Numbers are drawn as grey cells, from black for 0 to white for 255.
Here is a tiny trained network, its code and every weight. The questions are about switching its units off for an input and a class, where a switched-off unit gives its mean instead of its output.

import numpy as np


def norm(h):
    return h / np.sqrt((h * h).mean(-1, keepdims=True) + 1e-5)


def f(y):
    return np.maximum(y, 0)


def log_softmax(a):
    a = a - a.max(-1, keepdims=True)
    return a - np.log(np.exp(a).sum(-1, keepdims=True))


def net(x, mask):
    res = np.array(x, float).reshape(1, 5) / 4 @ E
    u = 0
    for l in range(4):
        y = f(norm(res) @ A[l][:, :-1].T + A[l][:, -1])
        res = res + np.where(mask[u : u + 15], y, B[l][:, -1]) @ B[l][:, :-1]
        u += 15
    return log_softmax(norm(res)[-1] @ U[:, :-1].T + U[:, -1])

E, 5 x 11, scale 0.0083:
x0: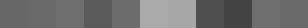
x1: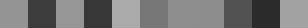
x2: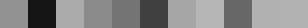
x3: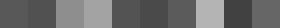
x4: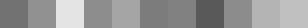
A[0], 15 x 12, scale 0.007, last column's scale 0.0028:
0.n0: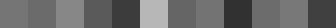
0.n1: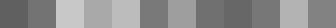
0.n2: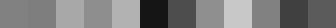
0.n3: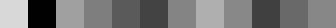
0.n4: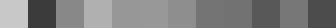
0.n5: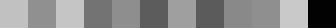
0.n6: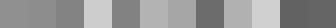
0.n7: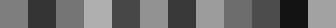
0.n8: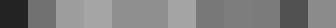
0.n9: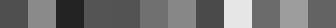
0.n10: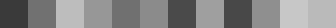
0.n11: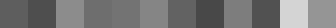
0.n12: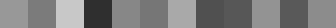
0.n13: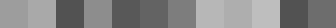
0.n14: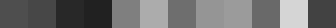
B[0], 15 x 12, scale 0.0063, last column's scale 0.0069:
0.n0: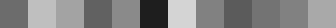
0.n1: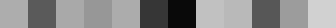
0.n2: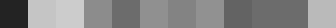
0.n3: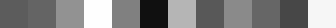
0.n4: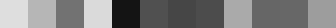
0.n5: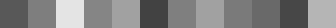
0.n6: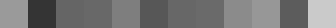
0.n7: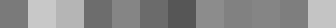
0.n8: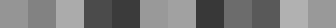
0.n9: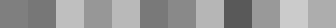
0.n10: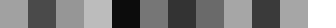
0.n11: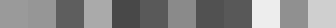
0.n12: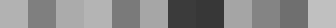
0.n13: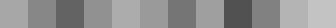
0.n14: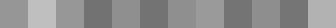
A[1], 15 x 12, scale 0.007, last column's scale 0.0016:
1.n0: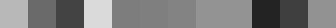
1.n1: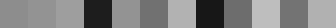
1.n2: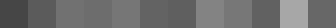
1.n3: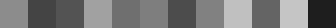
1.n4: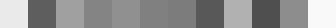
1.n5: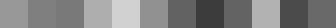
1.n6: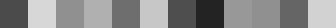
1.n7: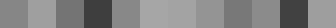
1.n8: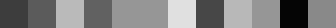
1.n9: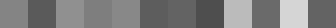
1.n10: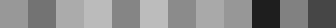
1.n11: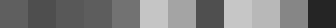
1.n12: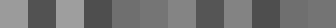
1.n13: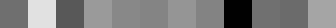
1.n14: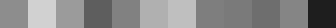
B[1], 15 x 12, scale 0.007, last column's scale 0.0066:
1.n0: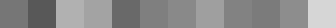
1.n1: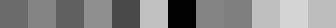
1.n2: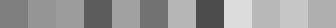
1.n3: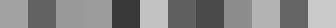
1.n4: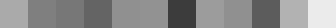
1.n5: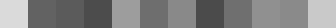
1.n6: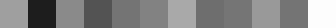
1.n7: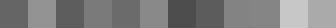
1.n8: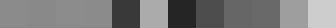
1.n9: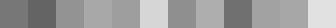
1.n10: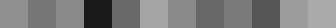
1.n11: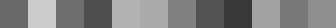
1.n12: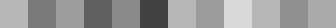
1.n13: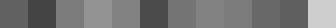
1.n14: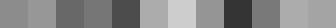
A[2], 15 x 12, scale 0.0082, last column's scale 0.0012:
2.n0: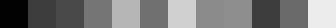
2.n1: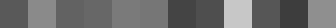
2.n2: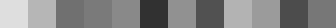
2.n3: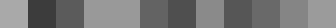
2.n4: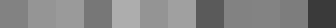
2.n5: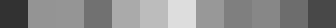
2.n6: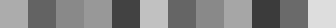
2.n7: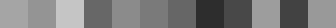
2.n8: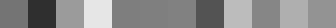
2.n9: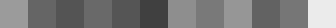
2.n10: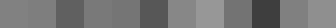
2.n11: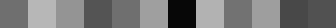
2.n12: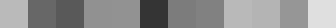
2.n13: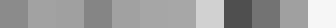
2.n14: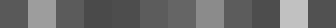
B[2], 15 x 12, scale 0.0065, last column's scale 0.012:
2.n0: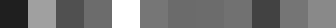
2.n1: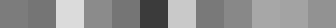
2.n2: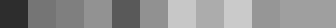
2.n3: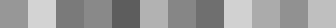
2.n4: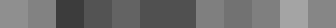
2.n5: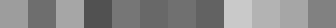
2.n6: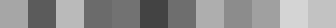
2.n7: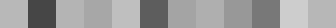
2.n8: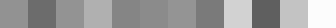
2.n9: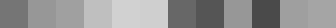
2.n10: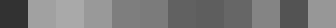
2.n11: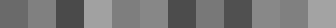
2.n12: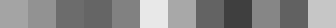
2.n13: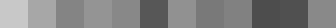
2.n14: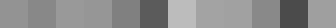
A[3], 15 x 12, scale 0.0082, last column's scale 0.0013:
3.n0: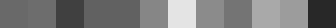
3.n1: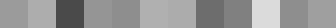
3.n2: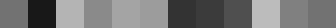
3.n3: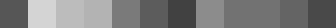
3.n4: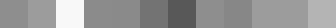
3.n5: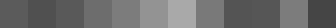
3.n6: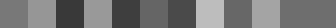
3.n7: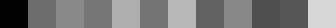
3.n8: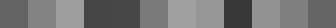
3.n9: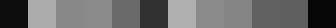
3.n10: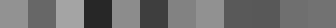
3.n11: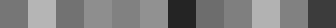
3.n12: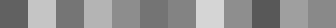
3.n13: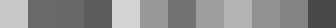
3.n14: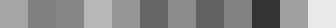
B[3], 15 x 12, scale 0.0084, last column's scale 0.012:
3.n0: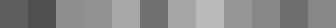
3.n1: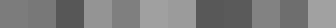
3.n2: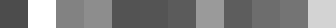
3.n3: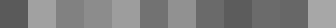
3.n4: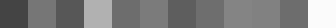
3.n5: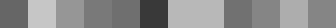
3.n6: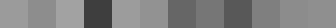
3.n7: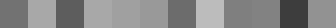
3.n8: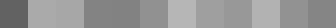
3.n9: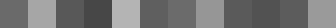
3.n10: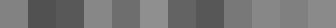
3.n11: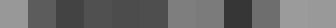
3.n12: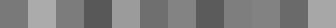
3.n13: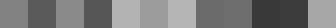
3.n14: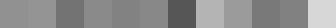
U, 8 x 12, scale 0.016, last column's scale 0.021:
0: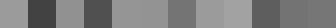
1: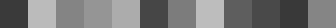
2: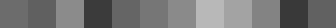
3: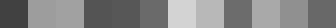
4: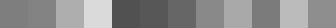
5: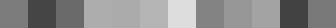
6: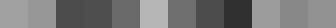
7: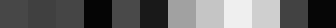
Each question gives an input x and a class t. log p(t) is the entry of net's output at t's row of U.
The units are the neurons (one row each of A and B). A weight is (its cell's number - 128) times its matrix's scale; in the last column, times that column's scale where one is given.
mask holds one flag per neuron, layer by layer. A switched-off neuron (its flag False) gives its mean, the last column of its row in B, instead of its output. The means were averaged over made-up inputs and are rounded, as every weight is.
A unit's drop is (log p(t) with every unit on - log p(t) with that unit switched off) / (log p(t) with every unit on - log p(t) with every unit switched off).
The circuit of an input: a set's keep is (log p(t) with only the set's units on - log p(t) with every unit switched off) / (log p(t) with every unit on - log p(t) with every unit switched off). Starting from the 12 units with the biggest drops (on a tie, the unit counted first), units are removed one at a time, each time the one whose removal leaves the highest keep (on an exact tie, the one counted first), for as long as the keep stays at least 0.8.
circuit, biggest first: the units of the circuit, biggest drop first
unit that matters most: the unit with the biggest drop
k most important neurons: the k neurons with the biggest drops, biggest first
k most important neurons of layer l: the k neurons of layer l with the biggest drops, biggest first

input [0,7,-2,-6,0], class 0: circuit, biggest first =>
3.n13
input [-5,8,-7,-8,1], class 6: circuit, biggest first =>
0.n3, 2.n8
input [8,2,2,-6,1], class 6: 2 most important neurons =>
0.n3, 0.n10
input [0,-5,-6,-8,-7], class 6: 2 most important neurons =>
0.n3, 1.n7
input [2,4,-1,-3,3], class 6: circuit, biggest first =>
0.n3, 0.n10
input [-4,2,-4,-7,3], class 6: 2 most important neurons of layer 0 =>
0.n3, 0.n10
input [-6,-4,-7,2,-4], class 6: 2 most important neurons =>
0.n10, 0.n3
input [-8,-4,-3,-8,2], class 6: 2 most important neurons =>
0.n3, 0.n10
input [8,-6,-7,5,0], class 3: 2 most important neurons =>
0.n3, 0.n1
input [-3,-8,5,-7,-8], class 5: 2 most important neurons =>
2.n2, 1.n1
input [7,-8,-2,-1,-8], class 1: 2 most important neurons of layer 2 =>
2.n0, 2.n12
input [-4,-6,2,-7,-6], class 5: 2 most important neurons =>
2.n2, 0.n13
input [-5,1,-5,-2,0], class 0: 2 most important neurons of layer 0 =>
0.n11, 0.n2
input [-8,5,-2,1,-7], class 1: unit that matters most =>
0.n10
